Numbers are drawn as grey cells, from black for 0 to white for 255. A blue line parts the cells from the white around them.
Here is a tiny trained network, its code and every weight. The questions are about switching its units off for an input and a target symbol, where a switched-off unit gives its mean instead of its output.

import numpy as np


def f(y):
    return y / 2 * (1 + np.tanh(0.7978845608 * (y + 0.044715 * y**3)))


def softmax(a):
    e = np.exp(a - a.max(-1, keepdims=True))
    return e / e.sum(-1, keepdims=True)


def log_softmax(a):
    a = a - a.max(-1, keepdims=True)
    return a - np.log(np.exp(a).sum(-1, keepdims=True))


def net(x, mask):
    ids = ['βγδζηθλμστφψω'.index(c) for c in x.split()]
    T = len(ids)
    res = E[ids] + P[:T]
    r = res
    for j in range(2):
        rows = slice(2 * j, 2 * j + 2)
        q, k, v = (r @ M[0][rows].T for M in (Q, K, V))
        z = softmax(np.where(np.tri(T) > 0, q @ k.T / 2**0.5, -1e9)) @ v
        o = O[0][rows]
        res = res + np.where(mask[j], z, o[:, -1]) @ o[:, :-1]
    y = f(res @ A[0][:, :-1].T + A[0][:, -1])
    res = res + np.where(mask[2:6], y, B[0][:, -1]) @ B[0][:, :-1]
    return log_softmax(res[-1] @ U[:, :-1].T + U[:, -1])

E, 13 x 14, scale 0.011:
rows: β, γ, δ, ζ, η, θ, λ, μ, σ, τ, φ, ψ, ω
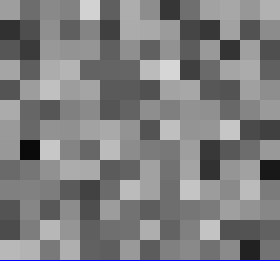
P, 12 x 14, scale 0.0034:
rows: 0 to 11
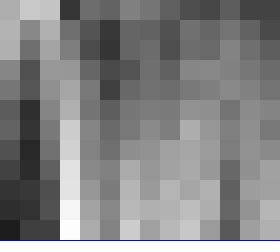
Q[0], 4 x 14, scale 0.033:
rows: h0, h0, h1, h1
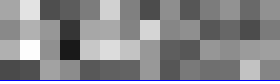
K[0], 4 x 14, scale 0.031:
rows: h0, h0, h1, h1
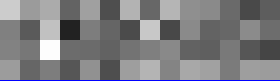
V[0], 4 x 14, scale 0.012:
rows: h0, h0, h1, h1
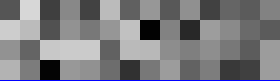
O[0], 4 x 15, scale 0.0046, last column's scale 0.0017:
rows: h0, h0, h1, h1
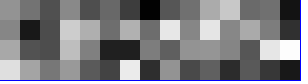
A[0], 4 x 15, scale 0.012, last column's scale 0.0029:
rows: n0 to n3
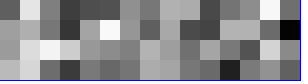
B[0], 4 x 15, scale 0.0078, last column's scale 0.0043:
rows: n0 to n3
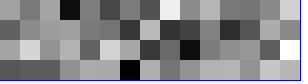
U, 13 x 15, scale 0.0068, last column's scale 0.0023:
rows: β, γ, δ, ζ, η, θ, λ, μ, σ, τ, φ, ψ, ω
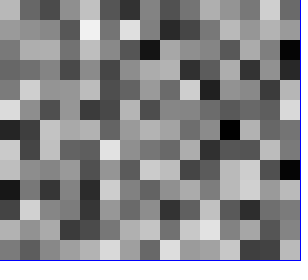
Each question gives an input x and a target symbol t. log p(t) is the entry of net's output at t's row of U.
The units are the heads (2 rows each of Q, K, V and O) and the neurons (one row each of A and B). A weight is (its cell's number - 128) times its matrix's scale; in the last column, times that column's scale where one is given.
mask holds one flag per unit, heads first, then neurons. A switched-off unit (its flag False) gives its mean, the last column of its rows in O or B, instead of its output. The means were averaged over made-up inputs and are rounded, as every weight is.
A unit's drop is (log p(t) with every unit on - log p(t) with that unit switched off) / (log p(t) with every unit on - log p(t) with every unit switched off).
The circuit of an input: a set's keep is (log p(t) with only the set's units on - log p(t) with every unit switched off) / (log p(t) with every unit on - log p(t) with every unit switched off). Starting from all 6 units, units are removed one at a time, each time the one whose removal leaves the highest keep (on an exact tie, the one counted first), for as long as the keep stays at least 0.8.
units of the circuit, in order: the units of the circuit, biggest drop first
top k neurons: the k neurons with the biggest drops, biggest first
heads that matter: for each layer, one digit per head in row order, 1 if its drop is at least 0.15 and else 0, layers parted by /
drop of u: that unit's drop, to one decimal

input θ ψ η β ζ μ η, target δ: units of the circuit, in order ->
(n0; h0; n2)
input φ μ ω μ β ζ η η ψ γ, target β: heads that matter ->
11
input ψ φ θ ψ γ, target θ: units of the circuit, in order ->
(h1; h0)
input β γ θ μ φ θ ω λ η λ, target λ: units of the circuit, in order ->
(h1; n1; h0)
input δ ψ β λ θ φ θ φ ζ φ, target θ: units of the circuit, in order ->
(h1)
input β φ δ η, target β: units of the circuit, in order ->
(h0; h1)
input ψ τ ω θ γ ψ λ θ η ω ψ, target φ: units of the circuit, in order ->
(h0; n2)
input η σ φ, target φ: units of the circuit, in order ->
(h1; n1)
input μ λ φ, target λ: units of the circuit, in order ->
(h0; h1; n1)
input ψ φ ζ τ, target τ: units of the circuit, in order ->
(h0; h1)
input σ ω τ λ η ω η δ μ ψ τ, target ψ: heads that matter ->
10
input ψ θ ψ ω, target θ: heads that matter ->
11
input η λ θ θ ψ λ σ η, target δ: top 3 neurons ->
(n0; n3; n2)
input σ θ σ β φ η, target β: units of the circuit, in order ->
(h1)
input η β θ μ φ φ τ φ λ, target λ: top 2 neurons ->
(n1; n2)
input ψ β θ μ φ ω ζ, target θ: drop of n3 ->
0.2
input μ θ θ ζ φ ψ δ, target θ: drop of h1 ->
0.8
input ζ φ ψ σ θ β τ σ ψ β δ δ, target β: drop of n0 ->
0.0
